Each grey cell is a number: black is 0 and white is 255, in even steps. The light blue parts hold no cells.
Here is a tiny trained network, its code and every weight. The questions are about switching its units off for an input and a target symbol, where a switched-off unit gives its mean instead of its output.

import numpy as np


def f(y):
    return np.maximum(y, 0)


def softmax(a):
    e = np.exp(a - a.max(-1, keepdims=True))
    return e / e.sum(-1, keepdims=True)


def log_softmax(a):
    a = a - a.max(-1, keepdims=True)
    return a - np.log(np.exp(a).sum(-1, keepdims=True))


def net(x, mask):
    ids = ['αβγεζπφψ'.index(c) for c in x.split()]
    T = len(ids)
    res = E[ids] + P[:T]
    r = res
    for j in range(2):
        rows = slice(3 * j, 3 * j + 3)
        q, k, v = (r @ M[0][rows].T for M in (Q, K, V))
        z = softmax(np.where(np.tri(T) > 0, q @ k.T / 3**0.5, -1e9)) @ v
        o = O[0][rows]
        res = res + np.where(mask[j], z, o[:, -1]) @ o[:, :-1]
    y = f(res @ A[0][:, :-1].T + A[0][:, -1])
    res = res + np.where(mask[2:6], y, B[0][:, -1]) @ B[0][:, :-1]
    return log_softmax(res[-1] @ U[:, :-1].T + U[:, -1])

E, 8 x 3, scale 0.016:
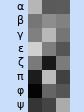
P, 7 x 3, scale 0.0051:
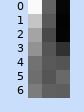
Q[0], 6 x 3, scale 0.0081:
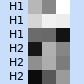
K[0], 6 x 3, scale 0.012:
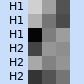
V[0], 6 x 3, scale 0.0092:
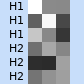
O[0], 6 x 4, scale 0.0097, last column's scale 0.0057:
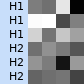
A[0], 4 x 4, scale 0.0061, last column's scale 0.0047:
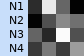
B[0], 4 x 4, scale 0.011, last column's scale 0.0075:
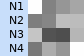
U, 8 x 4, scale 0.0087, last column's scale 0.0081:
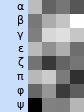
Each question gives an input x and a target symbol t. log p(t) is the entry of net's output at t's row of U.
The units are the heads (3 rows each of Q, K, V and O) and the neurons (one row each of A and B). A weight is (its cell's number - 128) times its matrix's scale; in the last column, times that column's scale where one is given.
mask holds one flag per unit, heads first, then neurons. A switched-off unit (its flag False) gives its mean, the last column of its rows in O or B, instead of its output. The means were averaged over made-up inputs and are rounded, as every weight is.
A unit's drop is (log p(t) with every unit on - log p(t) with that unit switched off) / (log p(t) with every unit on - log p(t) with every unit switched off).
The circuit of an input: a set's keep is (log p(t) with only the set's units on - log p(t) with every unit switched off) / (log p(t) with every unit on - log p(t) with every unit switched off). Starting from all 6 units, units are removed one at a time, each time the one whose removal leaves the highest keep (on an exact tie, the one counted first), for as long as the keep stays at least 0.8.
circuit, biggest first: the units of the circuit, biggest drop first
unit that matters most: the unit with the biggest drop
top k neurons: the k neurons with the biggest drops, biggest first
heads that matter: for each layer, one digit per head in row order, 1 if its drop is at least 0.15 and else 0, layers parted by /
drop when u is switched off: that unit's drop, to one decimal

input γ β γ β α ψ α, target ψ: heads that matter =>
10
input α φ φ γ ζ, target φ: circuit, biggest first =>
(H1; H2)
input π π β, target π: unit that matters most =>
H1
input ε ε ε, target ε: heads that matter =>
11
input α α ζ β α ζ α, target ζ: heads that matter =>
10
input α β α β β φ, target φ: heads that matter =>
11
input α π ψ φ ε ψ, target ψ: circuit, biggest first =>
(H1; N1)
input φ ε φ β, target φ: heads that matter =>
10
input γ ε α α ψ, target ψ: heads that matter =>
11
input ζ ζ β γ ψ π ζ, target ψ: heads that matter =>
10
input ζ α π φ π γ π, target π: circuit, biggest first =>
(H1; N1)
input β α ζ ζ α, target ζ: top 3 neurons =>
(N3; N4; N1)
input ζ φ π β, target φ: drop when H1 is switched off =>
0.4
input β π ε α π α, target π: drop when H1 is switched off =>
1.4
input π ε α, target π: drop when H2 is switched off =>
-0.1
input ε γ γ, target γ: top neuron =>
(N3)
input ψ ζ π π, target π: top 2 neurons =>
(N1; N4)
